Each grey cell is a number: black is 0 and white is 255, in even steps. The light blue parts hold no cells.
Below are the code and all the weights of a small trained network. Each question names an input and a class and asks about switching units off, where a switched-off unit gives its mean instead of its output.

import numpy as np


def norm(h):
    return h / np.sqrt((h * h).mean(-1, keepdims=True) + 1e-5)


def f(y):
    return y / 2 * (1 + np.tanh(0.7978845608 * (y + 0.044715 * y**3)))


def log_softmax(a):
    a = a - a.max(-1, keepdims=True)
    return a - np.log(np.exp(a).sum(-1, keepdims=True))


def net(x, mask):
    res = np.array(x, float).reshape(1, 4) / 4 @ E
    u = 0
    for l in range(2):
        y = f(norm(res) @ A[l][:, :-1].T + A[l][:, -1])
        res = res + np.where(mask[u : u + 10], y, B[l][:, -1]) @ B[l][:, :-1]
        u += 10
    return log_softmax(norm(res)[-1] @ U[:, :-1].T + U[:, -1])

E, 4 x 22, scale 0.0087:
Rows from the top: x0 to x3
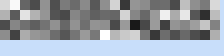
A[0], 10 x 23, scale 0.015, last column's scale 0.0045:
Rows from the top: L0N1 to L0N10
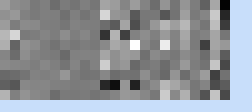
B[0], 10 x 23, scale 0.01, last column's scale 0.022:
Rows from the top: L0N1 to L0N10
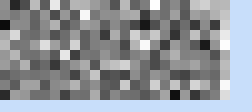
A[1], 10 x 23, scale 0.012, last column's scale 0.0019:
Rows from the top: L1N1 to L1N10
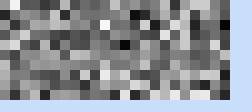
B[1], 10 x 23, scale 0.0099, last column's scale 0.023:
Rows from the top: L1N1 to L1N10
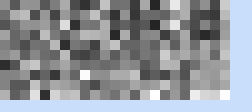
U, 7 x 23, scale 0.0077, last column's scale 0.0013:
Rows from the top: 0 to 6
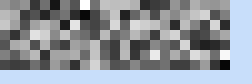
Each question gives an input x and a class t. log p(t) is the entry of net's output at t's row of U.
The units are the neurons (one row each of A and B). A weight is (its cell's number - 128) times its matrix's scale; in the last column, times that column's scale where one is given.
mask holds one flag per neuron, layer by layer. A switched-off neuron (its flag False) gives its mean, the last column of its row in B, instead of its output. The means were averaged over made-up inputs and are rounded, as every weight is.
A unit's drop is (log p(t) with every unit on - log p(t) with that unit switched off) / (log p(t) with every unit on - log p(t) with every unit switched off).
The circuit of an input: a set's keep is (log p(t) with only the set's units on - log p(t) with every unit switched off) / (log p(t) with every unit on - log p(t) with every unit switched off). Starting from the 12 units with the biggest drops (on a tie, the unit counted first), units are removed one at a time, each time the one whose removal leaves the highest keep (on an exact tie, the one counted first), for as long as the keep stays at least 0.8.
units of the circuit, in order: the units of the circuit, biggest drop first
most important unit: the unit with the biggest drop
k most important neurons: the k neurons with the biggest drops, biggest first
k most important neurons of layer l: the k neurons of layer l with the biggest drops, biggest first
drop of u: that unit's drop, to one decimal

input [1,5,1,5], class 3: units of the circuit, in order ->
L0N5, L0N4
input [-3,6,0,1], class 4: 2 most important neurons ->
L0N3, L0N10
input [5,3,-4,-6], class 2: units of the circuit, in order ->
L0N4
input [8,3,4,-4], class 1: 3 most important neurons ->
L0N4, L1N1, L0N5
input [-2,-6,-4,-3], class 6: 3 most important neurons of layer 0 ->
L0N9, L0N8, L0N4
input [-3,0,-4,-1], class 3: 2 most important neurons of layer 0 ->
L0N5, L0N1
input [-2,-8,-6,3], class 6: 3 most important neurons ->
L0N9, L0N5, L0N4
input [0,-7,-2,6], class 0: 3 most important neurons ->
L0N5, L0N9, L0N4
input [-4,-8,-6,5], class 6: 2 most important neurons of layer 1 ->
L1N10, L1N1
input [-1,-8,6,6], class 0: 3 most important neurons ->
L0N9, L0N5, L0N10
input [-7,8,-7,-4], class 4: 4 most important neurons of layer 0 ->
L0N10, L0N3, L0N1, L0N5
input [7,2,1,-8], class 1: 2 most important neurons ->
L0N4, L1N1
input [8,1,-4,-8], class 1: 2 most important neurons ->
L1N1, L0N5
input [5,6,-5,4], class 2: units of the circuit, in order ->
L0N5
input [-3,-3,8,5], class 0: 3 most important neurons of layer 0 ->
L0N9, L0N5, L0N1
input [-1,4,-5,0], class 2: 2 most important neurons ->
L0N5, L0N10
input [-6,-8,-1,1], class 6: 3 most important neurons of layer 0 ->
L0N9, L0N8, L0N1
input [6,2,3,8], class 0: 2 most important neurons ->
L0N2, L0N7
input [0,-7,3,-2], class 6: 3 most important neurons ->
L0N9, L0N4, L1N10
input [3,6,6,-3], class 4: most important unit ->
L0N3
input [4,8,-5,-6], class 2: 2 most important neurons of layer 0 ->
L0N5, L0N4
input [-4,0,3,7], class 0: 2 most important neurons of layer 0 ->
L0N5, L0N7
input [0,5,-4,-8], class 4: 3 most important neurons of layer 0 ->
L0N3, L0N10, L0N1
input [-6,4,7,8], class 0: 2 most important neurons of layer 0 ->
L0N1, L0N7
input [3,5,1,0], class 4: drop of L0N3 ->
0.9
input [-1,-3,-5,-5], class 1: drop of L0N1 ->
0.4
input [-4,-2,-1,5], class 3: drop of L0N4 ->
0.1
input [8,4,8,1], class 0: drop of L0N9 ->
0.0
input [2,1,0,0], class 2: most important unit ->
L0N4
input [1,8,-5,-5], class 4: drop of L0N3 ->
0.8
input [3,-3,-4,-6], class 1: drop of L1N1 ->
0.2
